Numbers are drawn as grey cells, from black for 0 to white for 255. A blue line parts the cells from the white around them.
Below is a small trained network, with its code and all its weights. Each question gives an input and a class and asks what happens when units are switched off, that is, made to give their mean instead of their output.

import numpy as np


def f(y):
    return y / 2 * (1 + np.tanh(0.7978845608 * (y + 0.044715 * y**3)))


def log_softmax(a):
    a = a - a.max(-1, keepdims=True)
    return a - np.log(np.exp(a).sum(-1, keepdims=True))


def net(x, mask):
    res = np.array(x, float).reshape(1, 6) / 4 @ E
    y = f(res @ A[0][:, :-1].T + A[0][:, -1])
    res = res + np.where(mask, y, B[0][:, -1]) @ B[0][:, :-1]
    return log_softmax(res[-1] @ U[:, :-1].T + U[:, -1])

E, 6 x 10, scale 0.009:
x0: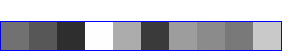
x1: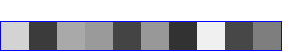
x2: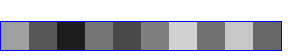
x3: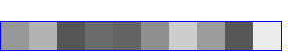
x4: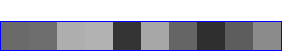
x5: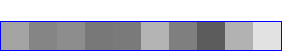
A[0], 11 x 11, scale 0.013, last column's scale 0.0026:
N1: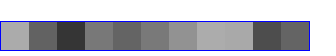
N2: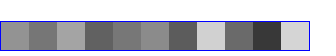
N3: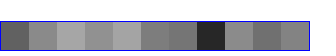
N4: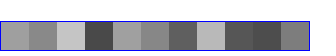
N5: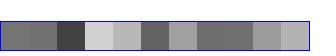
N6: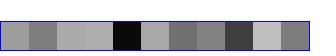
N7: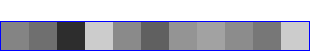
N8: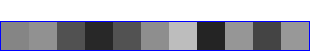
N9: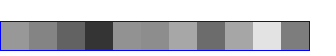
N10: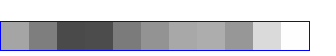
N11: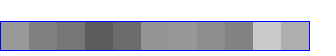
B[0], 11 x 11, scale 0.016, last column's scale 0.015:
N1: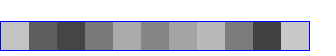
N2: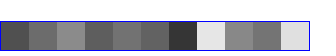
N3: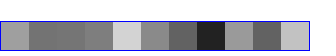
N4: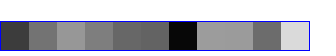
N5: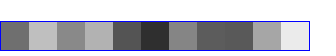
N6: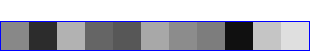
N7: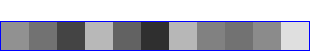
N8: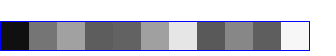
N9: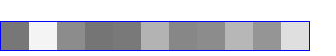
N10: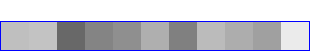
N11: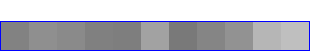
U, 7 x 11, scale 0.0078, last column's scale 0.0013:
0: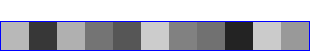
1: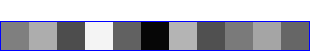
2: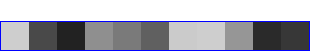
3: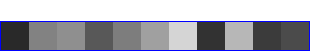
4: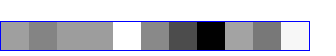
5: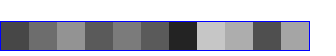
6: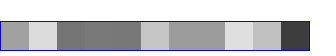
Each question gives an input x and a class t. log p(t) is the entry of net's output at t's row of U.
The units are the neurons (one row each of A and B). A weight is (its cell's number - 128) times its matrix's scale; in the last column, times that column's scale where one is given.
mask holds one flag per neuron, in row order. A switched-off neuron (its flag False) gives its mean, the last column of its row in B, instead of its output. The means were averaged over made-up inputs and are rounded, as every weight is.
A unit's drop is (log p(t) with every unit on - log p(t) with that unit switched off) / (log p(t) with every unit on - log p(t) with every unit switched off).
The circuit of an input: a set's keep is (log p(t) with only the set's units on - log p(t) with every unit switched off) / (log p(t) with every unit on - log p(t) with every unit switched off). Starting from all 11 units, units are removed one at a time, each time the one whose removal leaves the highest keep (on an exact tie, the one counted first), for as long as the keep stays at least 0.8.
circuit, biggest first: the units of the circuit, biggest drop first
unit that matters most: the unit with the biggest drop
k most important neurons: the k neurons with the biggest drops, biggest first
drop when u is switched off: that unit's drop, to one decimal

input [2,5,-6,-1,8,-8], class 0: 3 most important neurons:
[N6, N9, N1]
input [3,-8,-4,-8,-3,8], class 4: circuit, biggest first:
[N3]
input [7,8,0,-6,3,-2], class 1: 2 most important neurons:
[N7, N5]
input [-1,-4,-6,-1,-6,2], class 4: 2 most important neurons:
[N2, N8]
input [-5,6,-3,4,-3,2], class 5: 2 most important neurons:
[N4, N2]
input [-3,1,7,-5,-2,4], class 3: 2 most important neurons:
[N8, N7]
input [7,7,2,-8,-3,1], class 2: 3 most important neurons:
[N1, N2, N9]
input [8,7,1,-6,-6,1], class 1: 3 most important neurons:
[N5, N7, N10]
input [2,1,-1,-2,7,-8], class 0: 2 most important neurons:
[N4, N6]
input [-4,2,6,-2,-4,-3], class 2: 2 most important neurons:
[N1, N9]
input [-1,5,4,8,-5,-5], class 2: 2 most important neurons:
[N1, N7]
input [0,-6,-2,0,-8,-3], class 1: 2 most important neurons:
[N5, N2]
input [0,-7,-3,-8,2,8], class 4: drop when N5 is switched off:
0.0
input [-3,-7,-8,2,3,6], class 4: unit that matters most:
N3
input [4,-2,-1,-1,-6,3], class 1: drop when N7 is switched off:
0.1
